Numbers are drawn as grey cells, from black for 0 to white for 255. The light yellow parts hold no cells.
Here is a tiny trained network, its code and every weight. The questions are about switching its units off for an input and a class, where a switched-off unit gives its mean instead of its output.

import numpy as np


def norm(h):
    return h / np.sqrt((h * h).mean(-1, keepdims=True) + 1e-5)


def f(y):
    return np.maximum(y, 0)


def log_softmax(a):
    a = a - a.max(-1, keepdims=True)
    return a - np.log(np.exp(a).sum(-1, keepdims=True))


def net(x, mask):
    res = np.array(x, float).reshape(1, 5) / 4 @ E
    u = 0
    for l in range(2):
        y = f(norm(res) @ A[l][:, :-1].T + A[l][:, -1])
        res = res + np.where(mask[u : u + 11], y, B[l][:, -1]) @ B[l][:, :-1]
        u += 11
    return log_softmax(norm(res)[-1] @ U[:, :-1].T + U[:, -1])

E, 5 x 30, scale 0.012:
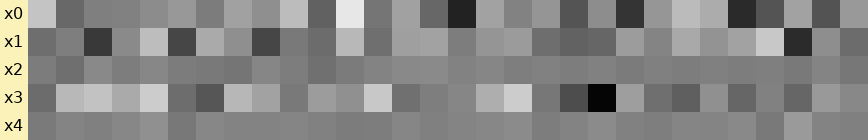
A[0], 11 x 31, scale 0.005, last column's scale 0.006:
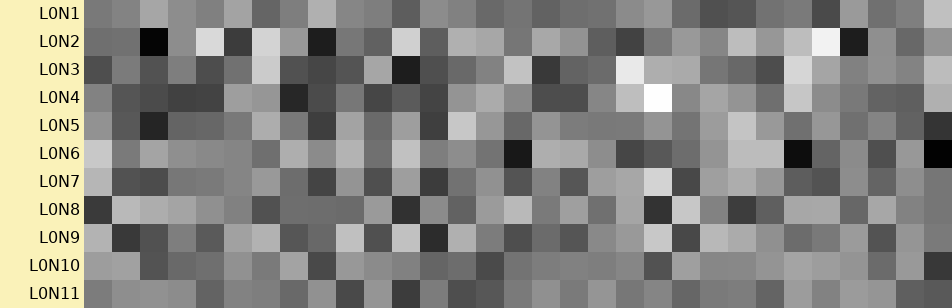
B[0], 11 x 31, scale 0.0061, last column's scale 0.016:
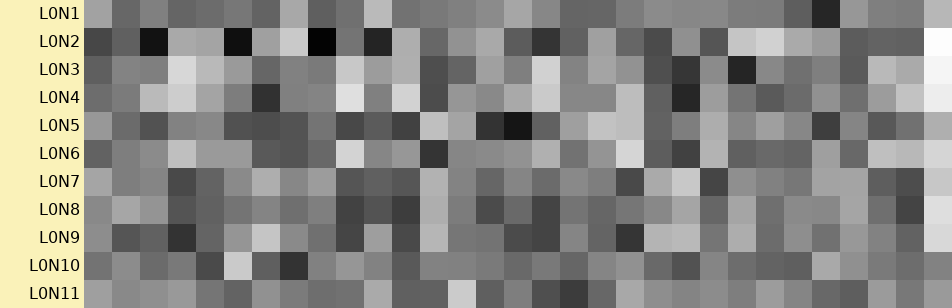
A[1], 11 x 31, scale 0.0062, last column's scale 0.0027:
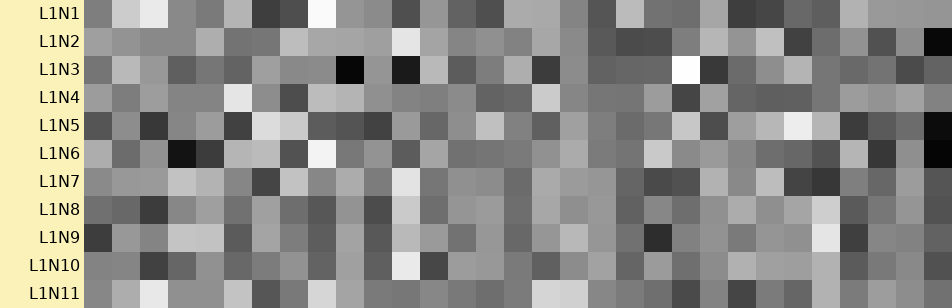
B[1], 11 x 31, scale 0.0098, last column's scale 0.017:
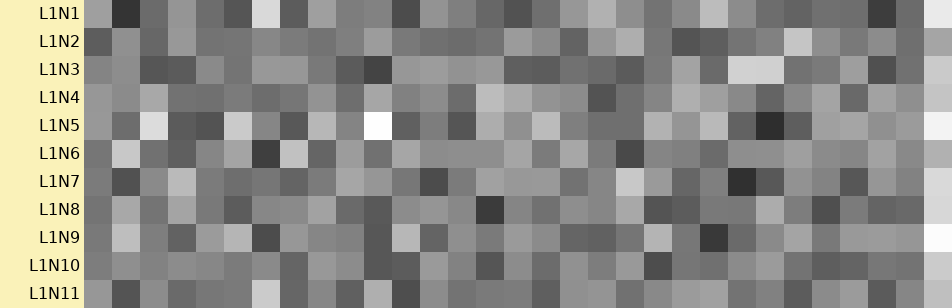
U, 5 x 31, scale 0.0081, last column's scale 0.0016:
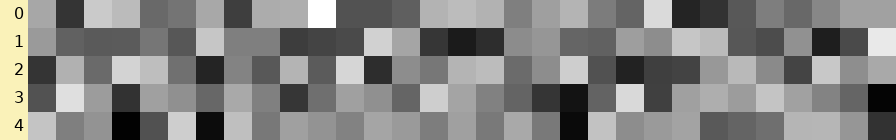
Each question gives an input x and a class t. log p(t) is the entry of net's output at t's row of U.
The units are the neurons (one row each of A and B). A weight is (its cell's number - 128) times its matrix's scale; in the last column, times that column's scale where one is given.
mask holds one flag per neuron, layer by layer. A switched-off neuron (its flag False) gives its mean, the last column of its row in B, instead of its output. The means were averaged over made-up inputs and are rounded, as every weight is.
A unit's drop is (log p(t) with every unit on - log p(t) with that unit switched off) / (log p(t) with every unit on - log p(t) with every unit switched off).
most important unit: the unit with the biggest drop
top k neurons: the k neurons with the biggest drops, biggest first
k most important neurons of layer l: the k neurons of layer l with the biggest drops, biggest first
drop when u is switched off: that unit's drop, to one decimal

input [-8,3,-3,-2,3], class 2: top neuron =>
(L0N3)
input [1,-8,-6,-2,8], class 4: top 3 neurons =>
(L1N6 L0N6 L0N3)
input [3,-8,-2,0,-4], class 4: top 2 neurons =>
(L0N3 L0N4)
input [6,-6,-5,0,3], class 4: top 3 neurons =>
(L0N3 L0N4 L0N9)
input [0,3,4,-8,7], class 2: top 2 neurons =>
(L0N4 L0N3)
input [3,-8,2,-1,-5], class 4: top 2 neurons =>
(L0N3 L1N6)
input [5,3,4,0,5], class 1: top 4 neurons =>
(L0N9 L0N3 L0N4 L0N7)
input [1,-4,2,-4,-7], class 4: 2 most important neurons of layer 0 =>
(L0N9 L0N7)
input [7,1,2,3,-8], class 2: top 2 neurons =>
(L1N5 L1N1)
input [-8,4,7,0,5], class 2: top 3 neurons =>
(L0N3 L0N9 L0N7)
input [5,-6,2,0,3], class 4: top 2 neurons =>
(L0N3 L0N4)
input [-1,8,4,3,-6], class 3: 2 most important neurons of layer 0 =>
(L0N4 L0N3)
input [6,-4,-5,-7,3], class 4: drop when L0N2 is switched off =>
0.1
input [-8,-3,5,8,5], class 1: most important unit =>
L0N2
